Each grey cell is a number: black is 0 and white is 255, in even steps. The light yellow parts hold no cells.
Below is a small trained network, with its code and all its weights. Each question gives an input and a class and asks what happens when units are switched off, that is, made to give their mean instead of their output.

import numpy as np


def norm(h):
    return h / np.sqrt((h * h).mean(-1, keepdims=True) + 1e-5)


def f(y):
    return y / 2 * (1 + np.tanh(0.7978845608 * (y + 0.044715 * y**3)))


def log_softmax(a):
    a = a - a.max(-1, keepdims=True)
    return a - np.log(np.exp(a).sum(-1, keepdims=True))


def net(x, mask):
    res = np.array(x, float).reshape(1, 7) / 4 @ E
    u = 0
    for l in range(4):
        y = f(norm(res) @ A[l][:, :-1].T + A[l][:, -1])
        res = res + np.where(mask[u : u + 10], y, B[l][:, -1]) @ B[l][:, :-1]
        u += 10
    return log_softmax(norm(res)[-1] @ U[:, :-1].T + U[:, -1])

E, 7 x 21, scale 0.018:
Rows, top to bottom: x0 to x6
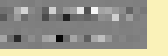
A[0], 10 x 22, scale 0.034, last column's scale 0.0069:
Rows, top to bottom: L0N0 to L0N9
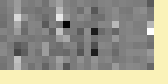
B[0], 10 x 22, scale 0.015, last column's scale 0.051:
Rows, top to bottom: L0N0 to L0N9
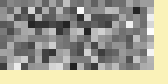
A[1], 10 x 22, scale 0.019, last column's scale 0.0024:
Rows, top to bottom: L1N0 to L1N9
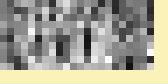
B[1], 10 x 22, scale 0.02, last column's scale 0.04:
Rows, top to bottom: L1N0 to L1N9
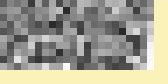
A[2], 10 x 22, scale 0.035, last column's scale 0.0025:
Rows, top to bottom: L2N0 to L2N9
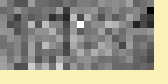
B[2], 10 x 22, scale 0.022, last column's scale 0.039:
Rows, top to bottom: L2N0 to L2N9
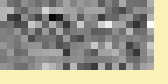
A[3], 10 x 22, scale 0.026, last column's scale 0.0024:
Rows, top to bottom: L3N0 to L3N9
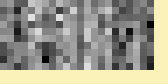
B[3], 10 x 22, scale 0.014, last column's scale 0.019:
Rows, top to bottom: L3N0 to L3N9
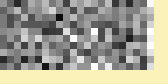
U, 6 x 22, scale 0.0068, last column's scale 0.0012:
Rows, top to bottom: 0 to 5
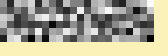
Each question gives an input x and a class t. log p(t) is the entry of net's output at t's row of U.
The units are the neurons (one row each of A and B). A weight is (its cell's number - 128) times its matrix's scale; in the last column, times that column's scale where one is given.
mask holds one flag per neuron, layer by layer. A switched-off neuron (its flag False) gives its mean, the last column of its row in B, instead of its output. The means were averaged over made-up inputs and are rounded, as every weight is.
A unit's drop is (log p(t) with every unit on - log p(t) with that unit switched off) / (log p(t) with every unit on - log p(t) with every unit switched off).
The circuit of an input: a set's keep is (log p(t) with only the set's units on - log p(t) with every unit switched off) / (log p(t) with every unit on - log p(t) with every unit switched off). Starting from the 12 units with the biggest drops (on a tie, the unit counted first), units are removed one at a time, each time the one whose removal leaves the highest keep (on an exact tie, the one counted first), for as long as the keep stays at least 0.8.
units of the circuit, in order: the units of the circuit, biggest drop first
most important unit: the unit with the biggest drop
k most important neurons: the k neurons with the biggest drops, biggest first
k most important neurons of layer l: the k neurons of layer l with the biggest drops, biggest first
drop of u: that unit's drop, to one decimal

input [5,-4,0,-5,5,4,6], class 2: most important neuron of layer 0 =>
[L0N3]
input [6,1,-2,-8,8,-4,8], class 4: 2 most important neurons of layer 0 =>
[L0N2 L0N3]
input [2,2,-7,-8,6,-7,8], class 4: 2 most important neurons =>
[L0N2 L0N3]
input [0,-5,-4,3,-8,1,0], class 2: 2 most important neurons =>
[L0N7 L0N3]
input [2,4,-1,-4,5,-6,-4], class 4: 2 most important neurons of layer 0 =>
[L0N3 L0N8]
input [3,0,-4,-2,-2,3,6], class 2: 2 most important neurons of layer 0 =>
[L0N4 L0N3]
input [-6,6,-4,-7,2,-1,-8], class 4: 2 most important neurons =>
[L0N4 L0N3]
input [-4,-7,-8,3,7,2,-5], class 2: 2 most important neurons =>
[L0N7 L0N3]
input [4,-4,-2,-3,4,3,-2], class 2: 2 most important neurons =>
[L0N3 L0N6]
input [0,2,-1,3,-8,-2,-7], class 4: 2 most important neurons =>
[L0N3 L0N8]
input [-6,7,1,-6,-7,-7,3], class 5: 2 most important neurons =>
[L1N9 L1N5]
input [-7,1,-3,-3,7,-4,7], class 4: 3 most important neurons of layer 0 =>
[L0N2 L0N3 L0N8]
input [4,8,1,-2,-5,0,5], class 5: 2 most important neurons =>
[L0N4 L1N9]
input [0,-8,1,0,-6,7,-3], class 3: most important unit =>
L1N9
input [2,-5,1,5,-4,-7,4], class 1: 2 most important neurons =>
[L0N4 L1N5]
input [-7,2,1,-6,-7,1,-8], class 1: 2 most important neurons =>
[L0N2 L0N7]
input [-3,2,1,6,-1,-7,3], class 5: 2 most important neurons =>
[L0N2 L1N9]
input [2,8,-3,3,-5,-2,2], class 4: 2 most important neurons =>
[L0N3 L0N4]
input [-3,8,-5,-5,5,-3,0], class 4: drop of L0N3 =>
0.7
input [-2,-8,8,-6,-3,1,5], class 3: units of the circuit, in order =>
[L0N7]
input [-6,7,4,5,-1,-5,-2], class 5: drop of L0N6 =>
0.0
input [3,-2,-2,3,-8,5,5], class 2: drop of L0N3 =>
0.8
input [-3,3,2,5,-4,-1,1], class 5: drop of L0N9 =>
0.2
